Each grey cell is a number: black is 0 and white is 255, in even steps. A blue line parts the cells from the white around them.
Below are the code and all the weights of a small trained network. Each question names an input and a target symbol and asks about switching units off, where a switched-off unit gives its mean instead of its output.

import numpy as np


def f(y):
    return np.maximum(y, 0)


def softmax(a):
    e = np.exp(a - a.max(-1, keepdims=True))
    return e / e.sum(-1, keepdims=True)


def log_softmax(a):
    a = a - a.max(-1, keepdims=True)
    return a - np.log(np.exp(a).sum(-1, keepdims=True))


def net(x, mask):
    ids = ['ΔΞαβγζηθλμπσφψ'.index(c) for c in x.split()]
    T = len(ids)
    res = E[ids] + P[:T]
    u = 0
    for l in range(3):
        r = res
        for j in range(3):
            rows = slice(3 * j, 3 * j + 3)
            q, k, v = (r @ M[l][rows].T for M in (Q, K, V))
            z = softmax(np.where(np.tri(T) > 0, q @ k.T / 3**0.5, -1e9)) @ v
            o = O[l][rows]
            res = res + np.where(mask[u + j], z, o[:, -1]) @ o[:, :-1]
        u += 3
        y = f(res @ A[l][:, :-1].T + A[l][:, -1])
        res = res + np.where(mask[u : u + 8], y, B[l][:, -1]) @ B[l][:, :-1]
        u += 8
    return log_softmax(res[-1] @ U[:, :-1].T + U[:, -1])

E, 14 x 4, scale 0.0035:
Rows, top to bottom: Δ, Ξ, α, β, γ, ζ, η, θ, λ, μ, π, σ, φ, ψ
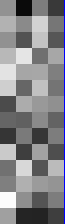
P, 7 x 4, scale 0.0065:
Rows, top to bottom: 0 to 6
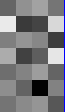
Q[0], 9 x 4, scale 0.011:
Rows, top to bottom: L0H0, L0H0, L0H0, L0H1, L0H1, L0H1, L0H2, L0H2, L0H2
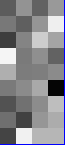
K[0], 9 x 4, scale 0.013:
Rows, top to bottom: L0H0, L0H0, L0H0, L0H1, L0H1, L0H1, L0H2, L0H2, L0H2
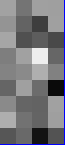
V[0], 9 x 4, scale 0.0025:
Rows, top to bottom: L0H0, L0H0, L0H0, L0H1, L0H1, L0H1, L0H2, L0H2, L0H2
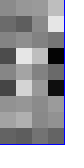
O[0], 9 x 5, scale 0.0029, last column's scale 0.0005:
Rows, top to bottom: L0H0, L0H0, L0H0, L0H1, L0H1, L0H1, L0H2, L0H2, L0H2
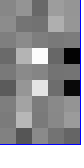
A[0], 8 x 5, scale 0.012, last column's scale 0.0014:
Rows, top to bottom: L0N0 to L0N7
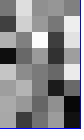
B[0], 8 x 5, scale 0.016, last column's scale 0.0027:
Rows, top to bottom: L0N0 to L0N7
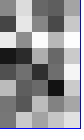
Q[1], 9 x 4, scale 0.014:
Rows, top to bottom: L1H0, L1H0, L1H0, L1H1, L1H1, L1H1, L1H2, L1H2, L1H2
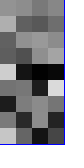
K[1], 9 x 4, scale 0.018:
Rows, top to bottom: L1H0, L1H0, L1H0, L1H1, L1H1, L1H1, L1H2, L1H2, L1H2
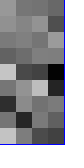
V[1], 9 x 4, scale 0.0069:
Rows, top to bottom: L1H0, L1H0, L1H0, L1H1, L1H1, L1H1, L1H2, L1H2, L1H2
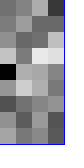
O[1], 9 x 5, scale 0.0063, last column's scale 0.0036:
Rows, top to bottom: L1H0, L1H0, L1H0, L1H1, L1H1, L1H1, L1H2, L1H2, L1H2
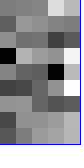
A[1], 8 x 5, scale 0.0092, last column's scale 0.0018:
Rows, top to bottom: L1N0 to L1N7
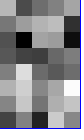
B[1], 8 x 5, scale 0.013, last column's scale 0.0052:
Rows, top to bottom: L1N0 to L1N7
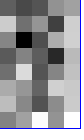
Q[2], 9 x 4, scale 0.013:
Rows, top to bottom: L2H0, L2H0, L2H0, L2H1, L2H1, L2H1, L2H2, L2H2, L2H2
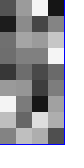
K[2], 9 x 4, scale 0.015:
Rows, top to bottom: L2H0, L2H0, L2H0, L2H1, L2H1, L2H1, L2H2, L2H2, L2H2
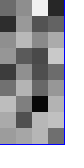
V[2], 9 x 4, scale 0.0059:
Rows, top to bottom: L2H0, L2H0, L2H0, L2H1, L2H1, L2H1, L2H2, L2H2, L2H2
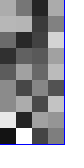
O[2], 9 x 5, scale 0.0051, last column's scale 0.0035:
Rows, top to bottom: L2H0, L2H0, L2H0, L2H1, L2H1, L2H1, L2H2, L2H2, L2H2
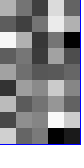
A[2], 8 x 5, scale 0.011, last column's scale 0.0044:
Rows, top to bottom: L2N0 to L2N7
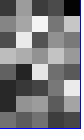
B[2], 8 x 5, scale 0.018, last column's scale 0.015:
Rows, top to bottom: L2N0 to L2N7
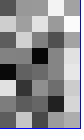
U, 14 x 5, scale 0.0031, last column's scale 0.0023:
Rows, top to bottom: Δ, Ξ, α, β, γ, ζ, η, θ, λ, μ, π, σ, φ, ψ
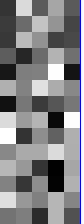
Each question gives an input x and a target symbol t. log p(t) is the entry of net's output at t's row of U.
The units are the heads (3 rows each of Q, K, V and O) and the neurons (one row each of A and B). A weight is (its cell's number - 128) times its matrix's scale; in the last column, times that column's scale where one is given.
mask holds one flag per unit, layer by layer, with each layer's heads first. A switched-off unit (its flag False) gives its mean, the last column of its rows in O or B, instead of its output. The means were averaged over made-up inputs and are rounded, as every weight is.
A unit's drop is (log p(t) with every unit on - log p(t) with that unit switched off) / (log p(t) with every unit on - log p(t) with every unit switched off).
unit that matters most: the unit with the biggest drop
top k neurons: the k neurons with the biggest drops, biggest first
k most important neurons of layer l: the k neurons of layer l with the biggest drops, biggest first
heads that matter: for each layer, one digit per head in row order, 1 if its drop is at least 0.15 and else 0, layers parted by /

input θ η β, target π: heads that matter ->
010 / 000 / 001
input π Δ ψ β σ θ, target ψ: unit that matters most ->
L1H1
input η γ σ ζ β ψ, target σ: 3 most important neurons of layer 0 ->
L0N2, L0N1, L0N5
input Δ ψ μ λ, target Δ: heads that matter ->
000 / 101 / 001
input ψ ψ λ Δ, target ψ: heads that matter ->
000 / 011 / 100
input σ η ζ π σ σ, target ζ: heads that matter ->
000 / 010 / 100
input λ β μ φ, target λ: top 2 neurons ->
L0N7, L0N2
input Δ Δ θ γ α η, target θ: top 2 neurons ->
L0N2, L0N3
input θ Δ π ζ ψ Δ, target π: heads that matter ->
000 / 010 / 101
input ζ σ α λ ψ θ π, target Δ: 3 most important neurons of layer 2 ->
L2N0, L2N7, L2N5
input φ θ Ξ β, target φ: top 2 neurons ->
L0N7, L0N5
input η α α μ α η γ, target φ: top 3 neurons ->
L0N2, L0N3, L2N4
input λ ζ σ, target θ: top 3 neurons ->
L0N2, L0N7, L2N4
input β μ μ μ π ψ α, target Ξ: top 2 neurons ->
L0N2, L2N4
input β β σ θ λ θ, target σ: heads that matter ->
010 / 100 / 000
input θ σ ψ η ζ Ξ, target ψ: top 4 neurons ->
L0N5, L2N3, L2N1, L0N3
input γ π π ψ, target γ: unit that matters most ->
L0N7
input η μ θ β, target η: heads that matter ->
010 / 010 / 101
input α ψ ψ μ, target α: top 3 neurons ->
L0N7, L0N2, L0N3
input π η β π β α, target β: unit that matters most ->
L0N5
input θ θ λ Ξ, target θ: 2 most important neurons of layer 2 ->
L2N4, L2N3
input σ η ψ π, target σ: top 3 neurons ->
L0N2, L0N1, L1N7
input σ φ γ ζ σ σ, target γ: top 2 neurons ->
L0N5, L1N7
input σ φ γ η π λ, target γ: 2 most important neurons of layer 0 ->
L0N5, L0N1
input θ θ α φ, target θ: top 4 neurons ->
L0N2, L0N7, L0N4, L0N1
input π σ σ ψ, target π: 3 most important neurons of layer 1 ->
L1N3, L1N4, L1N7
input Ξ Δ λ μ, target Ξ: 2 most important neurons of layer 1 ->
L1N7, L1N2
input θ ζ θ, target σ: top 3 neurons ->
L0N3, L0N7, L2N6
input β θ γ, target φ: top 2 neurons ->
L0N2, L1N5
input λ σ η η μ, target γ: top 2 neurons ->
L0N2, L0N1
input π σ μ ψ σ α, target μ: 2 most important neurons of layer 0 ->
L0N2, L0N5
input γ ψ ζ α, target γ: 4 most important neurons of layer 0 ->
L0N2, L0N1, L0N0, L0N3
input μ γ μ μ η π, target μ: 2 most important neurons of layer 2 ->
L2N1, L2N5
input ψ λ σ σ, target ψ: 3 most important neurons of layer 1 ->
L1N5, L1N6, L1N3
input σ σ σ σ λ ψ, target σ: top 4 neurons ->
L0N2, L1N7, L0N5, L0N1
